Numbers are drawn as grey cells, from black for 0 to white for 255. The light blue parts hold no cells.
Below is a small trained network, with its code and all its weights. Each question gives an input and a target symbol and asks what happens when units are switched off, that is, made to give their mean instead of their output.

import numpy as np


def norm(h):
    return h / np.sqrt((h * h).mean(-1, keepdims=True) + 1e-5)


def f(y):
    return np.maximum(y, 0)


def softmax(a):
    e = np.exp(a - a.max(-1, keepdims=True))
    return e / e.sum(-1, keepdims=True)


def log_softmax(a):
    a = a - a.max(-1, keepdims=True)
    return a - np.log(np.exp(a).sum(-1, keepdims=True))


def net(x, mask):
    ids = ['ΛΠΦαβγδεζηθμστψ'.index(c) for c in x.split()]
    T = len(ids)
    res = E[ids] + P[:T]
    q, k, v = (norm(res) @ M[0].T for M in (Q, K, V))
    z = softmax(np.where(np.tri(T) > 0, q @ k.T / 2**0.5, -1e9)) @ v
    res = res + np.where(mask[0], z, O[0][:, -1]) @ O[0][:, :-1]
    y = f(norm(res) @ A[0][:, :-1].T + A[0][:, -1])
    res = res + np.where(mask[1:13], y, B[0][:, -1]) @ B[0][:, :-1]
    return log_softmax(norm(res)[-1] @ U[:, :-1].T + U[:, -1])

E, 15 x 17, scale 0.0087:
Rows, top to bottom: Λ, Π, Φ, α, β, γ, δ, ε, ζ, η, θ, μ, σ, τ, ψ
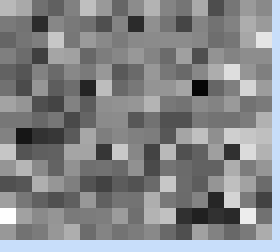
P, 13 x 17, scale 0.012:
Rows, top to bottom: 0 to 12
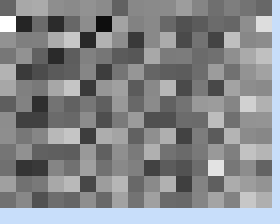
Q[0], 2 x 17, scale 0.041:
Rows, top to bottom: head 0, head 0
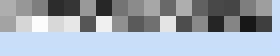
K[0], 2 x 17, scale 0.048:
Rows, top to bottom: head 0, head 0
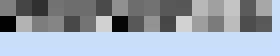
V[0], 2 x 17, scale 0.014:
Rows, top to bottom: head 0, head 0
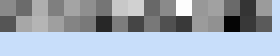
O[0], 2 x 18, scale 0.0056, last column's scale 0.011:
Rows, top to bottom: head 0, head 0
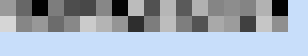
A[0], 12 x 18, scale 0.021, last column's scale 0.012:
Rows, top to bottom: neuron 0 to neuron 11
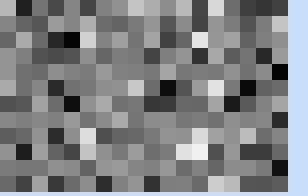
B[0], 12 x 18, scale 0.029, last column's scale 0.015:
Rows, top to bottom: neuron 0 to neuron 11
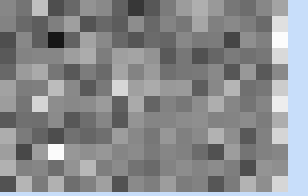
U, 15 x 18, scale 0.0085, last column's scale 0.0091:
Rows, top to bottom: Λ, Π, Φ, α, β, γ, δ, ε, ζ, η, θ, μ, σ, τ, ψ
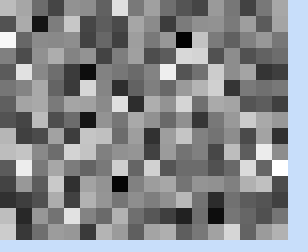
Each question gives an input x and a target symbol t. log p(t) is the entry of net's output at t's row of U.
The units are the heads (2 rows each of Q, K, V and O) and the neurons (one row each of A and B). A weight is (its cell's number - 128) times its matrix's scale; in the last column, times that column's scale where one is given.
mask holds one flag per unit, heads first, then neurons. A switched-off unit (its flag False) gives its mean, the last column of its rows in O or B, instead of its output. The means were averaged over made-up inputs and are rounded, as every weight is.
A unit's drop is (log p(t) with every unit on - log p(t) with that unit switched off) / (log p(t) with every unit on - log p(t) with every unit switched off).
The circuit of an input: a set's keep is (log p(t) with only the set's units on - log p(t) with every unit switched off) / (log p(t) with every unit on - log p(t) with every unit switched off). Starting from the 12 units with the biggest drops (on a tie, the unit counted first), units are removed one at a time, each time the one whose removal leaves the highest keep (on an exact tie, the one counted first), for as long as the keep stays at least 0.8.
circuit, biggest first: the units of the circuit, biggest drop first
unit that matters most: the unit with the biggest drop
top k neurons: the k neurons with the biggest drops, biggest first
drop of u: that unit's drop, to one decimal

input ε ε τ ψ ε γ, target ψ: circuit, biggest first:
(neuron 2)
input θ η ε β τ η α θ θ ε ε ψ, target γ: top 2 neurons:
(neuron 5; neuron 10)
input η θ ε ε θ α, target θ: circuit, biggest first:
(head 0; neuron 6)
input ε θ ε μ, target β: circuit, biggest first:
(neuron 8; neuron 11)
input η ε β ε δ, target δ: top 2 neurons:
(neuron 5; neuron 0)
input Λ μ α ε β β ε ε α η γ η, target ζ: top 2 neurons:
(neuron 10; neuron 7)
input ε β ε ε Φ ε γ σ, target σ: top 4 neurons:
(neuron 11; neuron 9; neuron 2; neuron 3)
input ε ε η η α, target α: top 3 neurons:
(neuron 0; neuron 2; neuron 1)
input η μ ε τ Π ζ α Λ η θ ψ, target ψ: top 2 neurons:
(neuron 5; neuron 2)
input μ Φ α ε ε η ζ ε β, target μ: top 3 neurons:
(neuron 7; neuron 5; neuron 8)
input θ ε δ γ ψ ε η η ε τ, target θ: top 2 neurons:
(neuron 6; neuron 8)
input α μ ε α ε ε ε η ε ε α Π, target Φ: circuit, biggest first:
(neuron 2; neuron 5)
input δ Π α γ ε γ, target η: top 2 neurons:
(neuron 10; neuron 2)
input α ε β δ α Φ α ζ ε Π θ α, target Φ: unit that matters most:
head 0
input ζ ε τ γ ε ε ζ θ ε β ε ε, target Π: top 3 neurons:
(neuron 6; neuron 5; neuron 11)
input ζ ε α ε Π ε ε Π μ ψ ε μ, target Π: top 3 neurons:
(neuron 6; neuron 5; neuron 11)
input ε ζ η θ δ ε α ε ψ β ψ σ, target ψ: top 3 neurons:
(neuron 2; neuron 11; neuron 3)
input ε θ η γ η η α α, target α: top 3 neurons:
(neuron 0; neuron 1; neuron 5)
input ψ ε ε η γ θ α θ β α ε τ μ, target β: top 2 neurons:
(neuron 3; neuron 8)
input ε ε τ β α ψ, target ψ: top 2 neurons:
(neuron 2; neuron 11)
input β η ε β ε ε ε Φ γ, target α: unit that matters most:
neuron 10
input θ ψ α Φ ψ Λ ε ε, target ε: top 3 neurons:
(neuron 6; neuron 5; neuron 2)
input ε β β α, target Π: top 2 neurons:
(neuron 6; neuron 5)
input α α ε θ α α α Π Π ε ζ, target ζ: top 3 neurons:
(neuron 9; neuron 8; neuron 2)
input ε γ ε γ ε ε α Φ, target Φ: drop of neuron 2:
0.3
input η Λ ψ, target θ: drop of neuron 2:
0.2
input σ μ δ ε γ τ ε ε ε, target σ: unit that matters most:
neuron 7
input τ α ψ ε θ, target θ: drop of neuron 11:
0.2
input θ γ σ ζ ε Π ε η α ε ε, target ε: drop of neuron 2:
0.3
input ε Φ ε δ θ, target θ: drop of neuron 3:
0.1
